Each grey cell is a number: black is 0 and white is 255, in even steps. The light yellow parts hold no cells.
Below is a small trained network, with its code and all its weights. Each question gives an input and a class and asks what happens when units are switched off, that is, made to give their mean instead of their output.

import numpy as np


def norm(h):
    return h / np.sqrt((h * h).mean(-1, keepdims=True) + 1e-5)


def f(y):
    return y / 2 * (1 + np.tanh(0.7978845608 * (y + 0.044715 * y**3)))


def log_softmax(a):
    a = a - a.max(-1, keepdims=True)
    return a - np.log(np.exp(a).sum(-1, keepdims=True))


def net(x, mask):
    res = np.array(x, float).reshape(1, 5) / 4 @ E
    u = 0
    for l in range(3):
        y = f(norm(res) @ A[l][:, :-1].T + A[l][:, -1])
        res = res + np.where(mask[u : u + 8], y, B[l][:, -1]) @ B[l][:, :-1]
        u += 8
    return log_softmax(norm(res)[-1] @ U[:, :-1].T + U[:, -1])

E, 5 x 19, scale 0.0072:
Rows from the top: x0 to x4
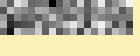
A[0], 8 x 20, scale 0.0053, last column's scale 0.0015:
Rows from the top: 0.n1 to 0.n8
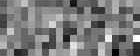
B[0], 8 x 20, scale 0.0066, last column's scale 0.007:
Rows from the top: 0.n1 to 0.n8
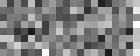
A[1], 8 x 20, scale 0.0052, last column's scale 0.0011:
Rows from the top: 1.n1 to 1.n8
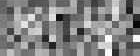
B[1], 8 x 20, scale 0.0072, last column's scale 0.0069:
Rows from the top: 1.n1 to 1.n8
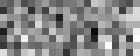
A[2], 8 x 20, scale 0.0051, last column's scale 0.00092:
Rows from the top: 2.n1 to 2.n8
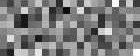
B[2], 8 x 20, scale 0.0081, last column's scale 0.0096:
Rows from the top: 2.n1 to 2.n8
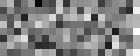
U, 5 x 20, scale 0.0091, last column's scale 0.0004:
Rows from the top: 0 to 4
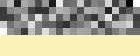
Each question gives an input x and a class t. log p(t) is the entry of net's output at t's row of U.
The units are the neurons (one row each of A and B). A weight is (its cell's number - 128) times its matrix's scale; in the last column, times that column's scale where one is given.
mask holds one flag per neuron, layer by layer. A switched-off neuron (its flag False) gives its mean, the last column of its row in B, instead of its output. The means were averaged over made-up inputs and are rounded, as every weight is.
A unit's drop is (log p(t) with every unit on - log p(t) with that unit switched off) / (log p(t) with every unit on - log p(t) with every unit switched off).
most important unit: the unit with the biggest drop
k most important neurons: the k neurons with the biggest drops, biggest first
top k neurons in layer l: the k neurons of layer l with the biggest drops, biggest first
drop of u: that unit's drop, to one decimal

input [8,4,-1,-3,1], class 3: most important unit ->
1.n3
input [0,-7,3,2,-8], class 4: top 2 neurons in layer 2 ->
2.n3, 2.n4
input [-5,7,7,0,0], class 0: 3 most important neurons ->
0.n4, 0.n6, 2.n8
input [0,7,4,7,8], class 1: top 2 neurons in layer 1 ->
1.n6, 1.n2
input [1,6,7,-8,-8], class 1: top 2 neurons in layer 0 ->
0.n1, 0.n7
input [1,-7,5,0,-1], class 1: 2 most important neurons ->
0.n4, 1.n6
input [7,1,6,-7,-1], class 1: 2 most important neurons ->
2.n6, 0.n5
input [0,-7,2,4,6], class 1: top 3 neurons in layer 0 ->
0.n4, 0.n2, 0.n8
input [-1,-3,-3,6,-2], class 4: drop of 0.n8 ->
1.1
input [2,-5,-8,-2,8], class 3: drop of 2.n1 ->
0.1
